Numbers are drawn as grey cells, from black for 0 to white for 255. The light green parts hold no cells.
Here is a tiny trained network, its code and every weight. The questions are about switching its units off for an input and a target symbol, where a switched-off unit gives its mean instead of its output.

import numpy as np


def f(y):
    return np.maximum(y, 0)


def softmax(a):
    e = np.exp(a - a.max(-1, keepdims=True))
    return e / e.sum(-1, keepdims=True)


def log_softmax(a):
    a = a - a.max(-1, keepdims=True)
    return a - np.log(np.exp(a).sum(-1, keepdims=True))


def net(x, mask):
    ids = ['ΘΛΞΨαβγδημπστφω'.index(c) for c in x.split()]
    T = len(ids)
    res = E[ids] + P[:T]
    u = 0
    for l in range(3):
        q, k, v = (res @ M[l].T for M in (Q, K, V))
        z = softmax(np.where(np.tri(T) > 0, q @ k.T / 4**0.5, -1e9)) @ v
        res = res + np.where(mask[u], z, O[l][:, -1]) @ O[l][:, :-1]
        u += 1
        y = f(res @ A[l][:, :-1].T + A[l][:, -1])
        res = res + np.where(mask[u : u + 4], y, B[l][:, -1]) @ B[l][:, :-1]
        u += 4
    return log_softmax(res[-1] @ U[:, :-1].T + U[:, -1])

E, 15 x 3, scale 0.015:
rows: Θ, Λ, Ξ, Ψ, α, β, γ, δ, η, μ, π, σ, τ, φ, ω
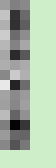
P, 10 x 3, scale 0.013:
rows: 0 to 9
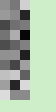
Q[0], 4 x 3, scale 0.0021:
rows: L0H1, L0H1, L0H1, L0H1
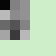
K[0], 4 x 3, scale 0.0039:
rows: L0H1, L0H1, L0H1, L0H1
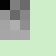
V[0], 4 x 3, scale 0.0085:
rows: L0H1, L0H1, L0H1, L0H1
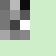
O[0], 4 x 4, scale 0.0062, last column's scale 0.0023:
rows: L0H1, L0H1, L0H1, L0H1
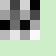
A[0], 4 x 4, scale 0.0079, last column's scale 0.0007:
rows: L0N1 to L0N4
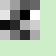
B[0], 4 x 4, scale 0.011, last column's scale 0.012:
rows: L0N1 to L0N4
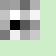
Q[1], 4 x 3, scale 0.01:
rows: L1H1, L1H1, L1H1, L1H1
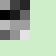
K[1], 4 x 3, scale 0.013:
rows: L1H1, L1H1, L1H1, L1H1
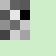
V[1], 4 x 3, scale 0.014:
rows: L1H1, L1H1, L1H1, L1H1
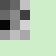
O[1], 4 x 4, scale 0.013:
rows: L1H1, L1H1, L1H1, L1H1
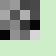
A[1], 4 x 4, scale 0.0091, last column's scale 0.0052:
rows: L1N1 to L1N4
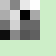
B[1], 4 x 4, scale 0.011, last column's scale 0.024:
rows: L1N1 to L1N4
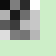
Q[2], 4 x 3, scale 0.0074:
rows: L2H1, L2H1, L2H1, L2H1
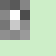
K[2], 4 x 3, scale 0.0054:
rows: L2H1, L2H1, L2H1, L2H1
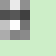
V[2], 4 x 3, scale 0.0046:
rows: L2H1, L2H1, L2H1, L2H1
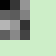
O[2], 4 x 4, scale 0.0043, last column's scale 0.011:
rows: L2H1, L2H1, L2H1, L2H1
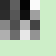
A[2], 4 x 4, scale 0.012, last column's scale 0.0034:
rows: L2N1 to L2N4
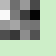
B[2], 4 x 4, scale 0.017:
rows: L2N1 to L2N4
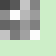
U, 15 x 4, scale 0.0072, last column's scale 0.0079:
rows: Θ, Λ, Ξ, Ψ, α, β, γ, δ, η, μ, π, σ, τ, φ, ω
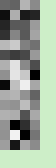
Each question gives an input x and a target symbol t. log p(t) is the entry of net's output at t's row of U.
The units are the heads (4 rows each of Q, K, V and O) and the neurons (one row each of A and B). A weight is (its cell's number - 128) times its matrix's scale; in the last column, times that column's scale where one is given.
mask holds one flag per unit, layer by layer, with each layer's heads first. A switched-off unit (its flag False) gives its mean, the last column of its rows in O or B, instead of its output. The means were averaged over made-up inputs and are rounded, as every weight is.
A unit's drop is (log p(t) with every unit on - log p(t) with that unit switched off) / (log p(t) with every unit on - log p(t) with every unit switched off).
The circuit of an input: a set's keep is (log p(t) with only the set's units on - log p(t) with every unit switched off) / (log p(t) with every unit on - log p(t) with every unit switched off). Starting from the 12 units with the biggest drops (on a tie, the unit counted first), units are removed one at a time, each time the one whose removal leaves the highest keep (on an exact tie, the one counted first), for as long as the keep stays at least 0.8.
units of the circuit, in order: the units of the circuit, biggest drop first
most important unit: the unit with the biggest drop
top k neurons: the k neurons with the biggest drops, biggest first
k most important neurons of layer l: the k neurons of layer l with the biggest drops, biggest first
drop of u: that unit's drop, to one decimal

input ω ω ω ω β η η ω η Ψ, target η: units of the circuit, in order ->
(L1H1)
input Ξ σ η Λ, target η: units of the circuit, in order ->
(L0H1 L1H1 L0N2)
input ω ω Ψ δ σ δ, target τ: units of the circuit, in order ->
(L1H1 L0N2 L1N2)
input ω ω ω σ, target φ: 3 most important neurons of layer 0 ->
(L0N2 L0N3 L0N1)
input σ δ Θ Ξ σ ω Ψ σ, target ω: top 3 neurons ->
(L1N2 L1N3 L0N1)
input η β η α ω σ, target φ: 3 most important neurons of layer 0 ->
(L0N2 L0N1 L0N3)
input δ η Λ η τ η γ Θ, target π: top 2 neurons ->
(L1N1 L2N2)
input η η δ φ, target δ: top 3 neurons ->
(L2N2 L1N1 L1N2)
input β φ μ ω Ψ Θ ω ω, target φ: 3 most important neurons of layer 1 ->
(L1N1 L1N2 L1N3)
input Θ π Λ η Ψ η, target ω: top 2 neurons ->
(L1N2 L1N3)
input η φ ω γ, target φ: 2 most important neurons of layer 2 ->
(L2N2 L2N4)
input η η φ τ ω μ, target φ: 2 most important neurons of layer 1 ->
(L1N1 L1N2)
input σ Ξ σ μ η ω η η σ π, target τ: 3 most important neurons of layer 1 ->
(L1N4 L1N2 L1N3)
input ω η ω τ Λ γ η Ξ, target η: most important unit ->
L0H1
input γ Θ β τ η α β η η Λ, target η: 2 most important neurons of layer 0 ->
(L0N2 L0N4)
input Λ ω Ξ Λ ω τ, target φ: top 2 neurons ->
(L1N1 L0N2)
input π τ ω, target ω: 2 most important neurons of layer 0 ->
(L0N2 L0N3)
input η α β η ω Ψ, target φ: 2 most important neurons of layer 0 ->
(L0N2 L0N1)
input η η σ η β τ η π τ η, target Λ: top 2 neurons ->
(L1N1 L0N3)
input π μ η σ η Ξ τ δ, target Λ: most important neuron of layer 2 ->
(L2N4)
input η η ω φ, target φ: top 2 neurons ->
(L1N1 L0N2)
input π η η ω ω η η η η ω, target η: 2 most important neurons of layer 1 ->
(L1N2 L1N1)
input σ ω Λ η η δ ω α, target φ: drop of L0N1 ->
0.5
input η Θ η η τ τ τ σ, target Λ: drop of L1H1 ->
0.4
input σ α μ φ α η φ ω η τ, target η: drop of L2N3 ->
0.0
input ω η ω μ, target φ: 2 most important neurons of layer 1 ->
(L1N1 L1N3)
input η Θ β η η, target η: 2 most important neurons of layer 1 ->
(L1N2 L1N1)
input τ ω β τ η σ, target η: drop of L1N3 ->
0.1
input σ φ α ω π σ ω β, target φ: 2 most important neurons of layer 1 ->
(L1N1 L1N2)
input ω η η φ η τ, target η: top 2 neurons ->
(L0N2 L0N4)
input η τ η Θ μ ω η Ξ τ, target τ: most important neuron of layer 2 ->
(L2N4)
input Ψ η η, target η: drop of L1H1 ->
0.2
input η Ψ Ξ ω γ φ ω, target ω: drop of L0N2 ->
1.4
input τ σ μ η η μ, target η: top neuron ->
(L1N2)
